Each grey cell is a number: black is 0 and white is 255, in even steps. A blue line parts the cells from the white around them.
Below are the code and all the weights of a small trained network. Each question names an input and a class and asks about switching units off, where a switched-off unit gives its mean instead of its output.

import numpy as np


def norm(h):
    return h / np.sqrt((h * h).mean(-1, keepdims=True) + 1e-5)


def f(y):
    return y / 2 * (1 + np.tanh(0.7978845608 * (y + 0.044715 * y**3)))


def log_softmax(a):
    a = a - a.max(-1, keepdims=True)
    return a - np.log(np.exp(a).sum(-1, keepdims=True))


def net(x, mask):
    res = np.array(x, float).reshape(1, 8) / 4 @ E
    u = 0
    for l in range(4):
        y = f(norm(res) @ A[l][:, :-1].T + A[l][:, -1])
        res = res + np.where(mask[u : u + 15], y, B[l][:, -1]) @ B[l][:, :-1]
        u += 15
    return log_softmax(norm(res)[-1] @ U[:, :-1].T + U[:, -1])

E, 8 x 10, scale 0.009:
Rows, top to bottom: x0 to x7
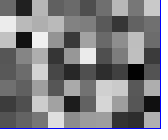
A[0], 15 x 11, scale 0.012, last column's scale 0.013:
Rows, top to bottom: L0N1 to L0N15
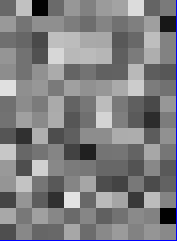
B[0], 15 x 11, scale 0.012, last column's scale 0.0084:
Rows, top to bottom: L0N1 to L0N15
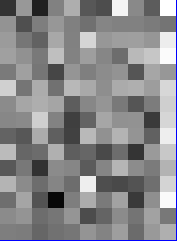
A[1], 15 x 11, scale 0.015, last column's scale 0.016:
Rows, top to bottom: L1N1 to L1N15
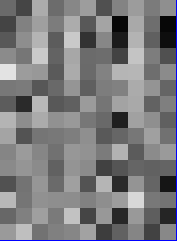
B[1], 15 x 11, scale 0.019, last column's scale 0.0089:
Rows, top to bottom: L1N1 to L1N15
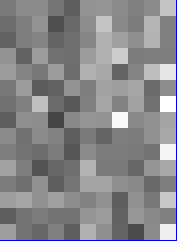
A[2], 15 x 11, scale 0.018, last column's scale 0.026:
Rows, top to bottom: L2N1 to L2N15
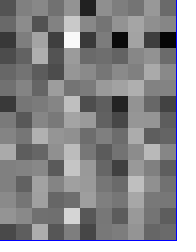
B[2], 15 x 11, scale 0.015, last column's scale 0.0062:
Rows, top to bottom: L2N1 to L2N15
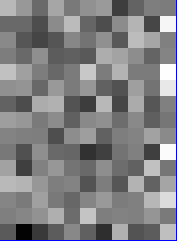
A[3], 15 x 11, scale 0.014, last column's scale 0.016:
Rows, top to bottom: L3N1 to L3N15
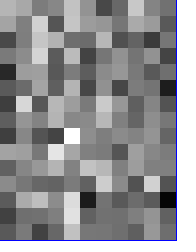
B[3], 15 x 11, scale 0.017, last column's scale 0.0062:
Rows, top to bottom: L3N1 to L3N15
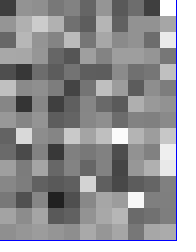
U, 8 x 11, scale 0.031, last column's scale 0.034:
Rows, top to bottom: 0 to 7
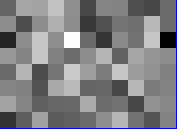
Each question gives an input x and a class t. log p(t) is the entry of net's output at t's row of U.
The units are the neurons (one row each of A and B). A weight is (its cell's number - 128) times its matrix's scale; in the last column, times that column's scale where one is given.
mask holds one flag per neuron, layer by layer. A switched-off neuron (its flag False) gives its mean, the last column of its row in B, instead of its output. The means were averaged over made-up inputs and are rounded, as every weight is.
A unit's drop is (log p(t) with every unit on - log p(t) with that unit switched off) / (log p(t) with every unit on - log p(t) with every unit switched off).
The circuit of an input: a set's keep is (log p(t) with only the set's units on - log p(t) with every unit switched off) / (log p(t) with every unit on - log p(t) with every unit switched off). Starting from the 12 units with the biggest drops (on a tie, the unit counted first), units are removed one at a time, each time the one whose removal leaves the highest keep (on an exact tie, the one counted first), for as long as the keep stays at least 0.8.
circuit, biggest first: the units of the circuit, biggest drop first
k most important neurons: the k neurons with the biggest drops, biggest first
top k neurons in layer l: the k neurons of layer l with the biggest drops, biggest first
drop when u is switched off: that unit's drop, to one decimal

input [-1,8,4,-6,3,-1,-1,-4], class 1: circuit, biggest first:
(L0N10 L0N13 L2N5)
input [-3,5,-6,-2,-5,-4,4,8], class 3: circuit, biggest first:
(L0N8)
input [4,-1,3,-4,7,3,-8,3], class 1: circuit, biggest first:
(L0N10 L1N15 L0N12)
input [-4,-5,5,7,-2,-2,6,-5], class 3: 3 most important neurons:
(L0N13 L0N6 L1N13)
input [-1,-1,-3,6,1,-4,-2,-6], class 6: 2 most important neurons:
(L0N12 L1N15)
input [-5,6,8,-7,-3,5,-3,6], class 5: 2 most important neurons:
(L1N7 L2N10)
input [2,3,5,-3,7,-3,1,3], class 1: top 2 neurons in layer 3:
(L3N1 L3N9)
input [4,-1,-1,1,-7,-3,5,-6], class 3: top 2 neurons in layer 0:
(L0N6 L0N9)
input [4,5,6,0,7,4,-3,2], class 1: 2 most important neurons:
(L0N10 L0N8)
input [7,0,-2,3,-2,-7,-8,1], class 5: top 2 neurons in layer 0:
(L0N13 L0N11)
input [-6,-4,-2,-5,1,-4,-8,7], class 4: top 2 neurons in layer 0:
(L0N1 L0N13)
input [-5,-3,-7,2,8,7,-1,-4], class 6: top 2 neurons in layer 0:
(L0N12 L0N11)
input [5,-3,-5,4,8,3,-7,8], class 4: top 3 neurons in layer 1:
(L1N15 L1N7 L1N5)
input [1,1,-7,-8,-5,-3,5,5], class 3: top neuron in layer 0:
(L0N8)
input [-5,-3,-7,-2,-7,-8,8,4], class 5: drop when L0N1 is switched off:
0.7
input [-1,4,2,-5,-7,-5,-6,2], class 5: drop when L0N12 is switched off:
0.0
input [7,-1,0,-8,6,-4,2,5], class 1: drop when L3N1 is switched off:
0.1
